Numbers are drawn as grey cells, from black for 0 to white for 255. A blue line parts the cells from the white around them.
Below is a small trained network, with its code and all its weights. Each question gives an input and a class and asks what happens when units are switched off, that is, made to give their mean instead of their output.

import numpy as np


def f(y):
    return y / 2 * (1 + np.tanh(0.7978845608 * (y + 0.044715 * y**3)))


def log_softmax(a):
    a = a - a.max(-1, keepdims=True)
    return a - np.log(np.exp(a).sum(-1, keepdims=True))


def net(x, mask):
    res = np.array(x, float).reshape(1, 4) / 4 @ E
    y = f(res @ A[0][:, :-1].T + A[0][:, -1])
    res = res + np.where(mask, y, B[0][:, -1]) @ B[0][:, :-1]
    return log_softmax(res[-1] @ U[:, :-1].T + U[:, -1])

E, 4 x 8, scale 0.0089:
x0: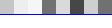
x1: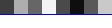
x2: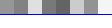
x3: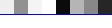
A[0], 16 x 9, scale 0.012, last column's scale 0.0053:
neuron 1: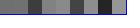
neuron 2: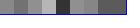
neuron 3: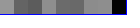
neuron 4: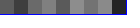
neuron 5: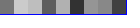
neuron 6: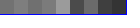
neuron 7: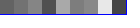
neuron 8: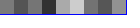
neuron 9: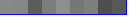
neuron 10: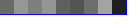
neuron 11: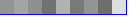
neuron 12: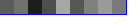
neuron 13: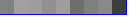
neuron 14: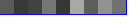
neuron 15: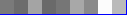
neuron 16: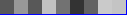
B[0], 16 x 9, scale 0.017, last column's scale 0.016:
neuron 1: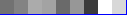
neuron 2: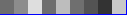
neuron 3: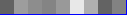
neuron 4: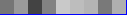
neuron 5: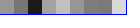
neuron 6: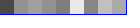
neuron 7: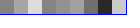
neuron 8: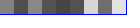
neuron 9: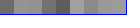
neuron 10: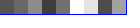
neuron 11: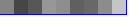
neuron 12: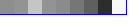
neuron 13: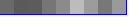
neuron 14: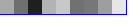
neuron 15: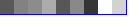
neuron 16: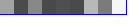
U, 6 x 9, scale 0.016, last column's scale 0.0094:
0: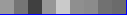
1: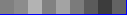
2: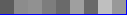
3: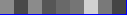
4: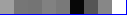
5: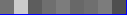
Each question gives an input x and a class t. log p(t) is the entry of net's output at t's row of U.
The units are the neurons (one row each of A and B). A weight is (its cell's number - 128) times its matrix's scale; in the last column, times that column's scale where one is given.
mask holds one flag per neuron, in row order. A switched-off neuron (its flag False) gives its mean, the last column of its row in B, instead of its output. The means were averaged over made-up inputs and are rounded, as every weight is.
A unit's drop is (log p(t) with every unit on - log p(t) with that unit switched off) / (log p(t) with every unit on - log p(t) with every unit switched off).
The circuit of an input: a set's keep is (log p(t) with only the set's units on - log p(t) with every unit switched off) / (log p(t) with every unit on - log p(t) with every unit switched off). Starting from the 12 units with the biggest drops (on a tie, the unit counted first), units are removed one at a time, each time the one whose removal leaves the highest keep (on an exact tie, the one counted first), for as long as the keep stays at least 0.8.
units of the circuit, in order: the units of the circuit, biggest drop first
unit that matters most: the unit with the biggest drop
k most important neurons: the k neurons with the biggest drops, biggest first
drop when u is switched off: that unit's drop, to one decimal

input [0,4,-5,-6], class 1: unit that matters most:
neuron 12
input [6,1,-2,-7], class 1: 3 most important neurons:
neuron 12; neuron 7; neuron 14
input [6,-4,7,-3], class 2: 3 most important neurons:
neuron 15; neuron 14; neuron 4
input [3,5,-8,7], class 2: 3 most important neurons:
neuron 1; neuron 12; neuron 6
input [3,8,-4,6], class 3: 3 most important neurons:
neuron 16; neuron 12; neuron 10
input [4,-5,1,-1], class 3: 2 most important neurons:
neuron 14; neuron 8
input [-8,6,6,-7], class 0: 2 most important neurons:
neuron 14; neuron 4
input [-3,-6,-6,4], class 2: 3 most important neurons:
neuron 1; neuron 16; neuron 12
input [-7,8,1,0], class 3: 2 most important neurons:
neuron 16; neuron 10
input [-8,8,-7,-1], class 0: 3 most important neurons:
neuron 14; neuron 4; neuron 8
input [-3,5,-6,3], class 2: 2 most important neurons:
neuron 1; neuron 8
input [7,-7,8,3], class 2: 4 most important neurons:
neuron 15; neuron 14; neuron 16; neuron 4
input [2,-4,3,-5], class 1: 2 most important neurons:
neuron 7; neuron 16
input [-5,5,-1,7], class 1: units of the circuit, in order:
neuron 2
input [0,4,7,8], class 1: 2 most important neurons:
neuron 2; neuron 1
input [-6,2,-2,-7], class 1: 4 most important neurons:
neuron 12; neuron 7; neuron 5; neuron 11
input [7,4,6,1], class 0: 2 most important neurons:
neuron 5; neuron 1
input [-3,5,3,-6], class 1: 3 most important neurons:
neuron 7; neuron 12; neuron 8
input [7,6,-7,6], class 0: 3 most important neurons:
neuron 5; neuron 15; neuron 12
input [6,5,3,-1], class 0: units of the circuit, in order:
neuron 5
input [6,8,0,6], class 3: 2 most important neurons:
neuron 16; neuron 14
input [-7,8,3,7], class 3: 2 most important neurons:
neuron 16; neuron 10
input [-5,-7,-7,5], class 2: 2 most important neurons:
neuron 1; neuron 16
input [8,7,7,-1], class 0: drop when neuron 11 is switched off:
0.0
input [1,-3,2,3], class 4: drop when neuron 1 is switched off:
0.1
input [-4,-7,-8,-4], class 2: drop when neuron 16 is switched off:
0.3
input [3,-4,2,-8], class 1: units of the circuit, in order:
neuron 7
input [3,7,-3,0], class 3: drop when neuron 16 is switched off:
0.2
